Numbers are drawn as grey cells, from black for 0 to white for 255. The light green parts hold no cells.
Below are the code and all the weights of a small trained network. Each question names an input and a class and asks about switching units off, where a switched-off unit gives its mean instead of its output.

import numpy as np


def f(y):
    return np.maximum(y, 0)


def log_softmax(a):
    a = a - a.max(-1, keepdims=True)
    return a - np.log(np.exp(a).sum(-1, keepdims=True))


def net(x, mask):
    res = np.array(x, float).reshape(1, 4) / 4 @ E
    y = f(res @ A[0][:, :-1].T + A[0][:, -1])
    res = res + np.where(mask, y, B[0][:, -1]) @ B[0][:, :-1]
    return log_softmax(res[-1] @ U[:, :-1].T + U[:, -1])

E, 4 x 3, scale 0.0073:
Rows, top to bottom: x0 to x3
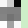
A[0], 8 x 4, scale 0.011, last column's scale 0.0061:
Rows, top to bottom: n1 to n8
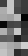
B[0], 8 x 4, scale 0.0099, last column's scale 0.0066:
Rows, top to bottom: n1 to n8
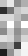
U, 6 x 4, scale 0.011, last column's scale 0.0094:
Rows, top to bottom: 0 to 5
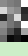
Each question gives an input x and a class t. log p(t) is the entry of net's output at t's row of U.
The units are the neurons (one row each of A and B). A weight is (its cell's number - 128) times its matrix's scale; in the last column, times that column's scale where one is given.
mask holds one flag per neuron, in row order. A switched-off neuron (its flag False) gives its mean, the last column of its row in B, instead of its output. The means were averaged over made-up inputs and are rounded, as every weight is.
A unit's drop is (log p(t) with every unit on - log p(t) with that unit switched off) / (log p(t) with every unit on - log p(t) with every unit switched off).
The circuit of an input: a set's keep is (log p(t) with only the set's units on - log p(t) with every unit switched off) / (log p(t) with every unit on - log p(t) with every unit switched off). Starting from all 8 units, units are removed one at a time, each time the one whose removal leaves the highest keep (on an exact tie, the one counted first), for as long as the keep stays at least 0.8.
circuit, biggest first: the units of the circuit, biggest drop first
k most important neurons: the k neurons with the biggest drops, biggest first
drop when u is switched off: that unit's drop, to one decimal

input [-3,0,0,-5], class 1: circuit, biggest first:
(n4 n8)
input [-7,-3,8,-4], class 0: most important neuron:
(n8)
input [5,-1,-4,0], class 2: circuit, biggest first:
(n8 n2)
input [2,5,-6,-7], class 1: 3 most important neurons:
(n6 n4 n1)
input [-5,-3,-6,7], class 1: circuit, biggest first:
(n3 n8)
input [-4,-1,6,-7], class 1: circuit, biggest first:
(n4 n6)
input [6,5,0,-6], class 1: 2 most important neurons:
(n6 n1)
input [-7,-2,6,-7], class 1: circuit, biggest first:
(n4 n8)
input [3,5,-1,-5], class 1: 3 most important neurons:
(n6 n1 n4)
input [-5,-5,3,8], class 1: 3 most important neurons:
(n3 n5 n8)
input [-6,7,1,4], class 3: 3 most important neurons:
(n8 n2 n4)
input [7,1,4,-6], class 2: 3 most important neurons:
(n8 n2 n7)
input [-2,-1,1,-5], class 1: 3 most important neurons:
(n4 n6 n8)
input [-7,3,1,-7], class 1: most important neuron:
(n4)
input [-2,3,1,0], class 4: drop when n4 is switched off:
0.3
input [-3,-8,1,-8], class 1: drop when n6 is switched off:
0.1
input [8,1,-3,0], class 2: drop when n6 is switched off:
0.0
